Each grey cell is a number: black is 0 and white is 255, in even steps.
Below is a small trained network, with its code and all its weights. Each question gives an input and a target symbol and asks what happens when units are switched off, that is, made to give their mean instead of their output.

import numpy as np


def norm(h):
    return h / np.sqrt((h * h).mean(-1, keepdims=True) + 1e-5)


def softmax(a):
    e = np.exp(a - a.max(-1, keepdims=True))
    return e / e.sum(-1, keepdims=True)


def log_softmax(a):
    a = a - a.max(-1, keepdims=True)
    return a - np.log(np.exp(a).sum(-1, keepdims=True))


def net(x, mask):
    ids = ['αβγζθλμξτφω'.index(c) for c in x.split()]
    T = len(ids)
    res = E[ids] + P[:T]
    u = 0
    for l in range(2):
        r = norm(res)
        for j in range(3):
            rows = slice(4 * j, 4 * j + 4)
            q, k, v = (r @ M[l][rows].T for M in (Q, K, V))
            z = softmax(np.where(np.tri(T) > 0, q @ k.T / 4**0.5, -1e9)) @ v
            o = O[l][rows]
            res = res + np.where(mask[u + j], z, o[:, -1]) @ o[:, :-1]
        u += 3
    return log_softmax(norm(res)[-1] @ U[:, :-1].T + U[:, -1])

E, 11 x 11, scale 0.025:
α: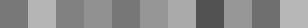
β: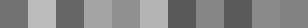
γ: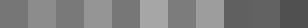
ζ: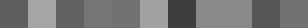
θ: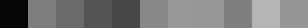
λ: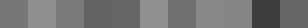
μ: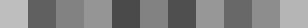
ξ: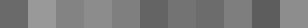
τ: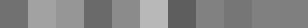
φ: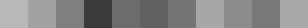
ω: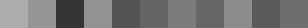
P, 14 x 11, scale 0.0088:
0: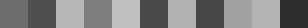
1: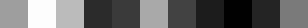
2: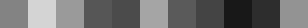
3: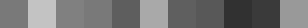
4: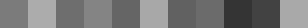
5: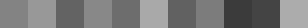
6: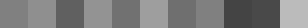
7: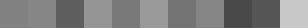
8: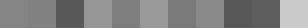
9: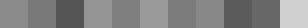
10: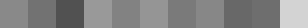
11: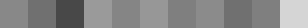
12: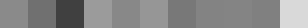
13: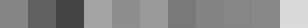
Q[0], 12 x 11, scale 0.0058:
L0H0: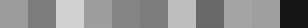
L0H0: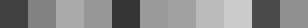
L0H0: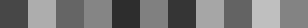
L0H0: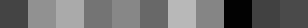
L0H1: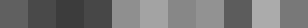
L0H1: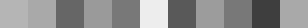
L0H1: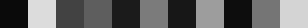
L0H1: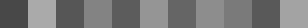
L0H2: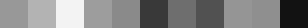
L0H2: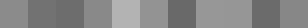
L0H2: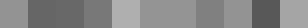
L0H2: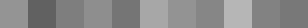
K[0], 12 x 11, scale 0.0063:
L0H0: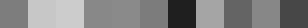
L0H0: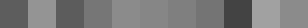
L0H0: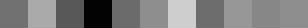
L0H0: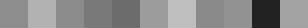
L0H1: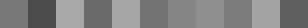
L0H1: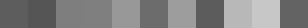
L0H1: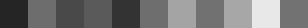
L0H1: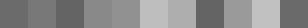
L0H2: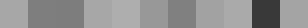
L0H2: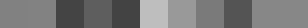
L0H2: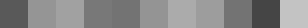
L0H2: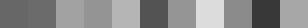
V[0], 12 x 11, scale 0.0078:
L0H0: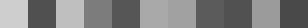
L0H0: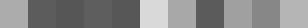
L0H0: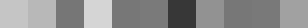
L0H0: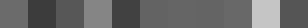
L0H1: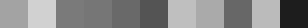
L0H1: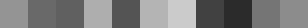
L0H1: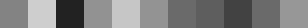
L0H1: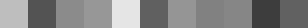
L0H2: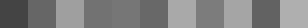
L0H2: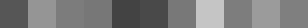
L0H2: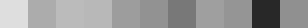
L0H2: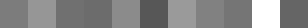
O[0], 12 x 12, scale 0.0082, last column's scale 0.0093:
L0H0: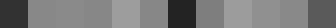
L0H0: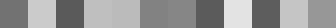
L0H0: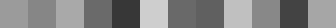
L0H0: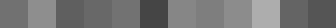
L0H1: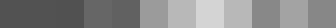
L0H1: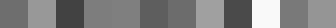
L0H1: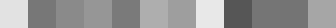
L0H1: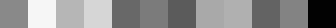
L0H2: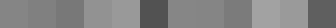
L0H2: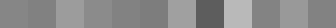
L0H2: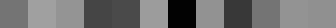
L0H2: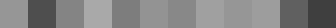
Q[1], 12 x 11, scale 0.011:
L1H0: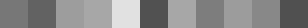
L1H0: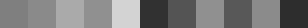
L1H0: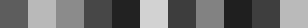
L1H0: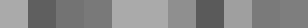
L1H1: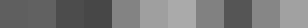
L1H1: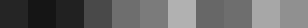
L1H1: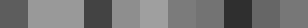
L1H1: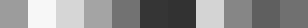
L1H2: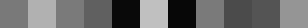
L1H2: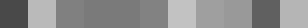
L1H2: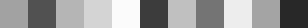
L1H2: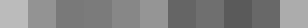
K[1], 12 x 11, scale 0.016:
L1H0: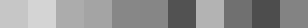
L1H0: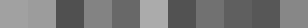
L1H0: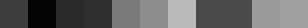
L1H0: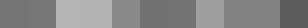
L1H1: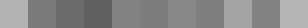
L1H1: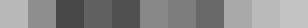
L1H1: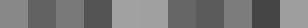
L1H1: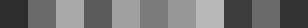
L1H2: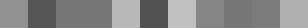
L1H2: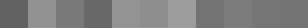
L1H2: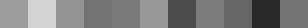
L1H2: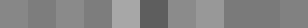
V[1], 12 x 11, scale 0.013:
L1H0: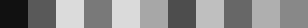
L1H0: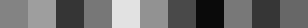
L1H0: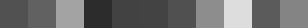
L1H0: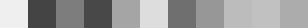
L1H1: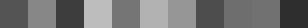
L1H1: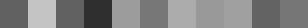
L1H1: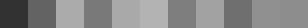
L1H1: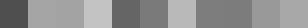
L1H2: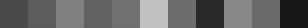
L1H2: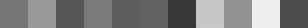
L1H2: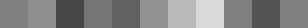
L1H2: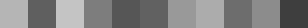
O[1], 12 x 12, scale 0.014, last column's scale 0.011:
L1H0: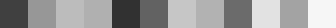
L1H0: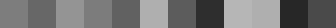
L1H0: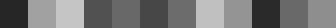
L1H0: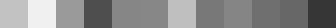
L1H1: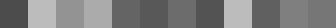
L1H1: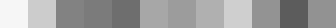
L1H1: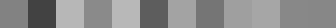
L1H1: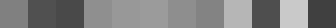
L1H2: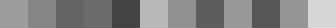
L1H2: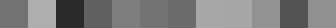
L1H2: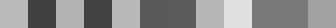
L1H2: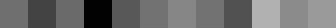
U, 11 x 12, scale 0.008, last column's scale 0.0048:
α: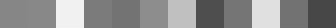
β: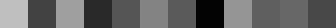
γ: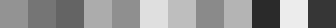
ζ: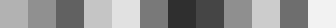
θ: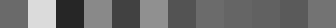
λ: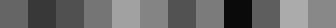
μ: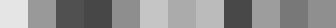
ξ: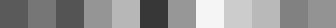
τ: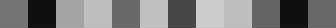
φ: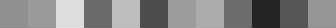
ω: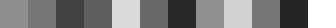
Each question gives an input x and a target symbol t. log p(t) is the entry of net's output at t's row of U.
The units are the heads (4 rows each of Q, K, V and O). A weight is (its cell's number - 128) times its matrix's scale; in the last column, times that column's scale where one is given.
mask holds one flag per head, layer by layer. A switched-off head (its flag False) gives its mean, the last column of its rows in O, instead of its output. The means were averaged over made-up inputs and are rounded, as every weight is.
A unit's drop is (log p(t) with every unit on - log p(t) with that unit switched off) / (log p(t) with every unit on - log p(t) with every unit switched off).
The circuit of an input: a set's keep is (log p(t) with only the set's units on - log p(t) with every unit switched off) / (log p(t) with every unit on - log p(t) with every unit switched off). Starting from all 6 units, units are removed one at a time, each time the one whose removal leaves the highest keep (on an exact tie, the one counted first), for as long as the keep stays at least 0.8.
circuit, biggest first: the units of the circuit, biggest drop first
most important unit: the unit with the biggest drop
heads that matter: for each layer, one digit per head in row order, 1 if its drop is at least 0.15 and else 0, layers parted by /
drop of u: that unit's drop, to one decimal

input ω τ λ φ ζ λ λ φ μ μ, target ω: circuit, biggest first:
[L1H0]
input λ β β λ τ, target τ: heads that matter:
110 / 100
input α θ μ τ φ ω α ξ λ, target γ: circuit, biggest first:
[L0H1 L1H2]
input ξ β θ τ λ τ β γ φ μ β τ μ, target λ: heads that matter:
000 / 010
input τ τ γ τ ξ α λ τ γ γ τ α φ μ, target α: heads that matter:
010 / 100
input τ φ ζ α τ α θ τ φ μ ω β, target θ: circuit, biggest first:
[L1H1 L0H1]
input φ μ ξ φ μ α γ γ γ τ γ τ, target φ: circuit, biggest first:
[L1H0 L0H1]
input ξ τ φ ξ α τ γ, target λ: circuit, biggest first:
[L0H0 L0H1 L1H2 L1H0]
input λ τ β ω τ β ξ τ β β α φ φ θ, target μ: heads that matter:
010 / 010
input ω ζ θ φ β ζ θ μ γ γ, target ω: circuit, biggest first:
[L0H2 L0H1 L1H0]
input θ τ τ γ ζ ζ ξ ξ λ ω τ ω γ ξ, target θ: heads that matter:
000 / 010
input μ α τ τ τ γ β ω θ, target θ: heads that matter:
110 / 010
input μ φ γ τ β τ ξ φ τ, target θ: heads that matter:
010 / 001
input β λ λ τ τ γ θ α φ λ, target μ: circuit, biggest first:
[L1H1]
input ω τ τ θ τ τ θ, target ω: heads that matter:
111 / 101
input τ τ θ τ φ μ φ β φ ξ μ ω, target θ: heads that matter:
010 / 010
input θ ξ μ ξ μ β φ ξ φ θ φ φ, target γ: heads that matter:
011 / 001
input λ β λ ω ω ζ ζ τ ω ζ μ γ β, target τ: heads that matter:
110 / 100
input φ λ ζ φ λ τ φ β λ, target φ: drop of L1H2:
0.1
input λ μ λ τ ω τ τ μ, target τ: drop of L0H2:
0.0
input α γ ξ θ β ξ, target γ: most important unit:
L1H1
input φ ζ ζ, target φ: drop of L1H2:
0.1
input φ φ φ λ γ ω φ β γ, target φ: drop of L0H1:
0.4
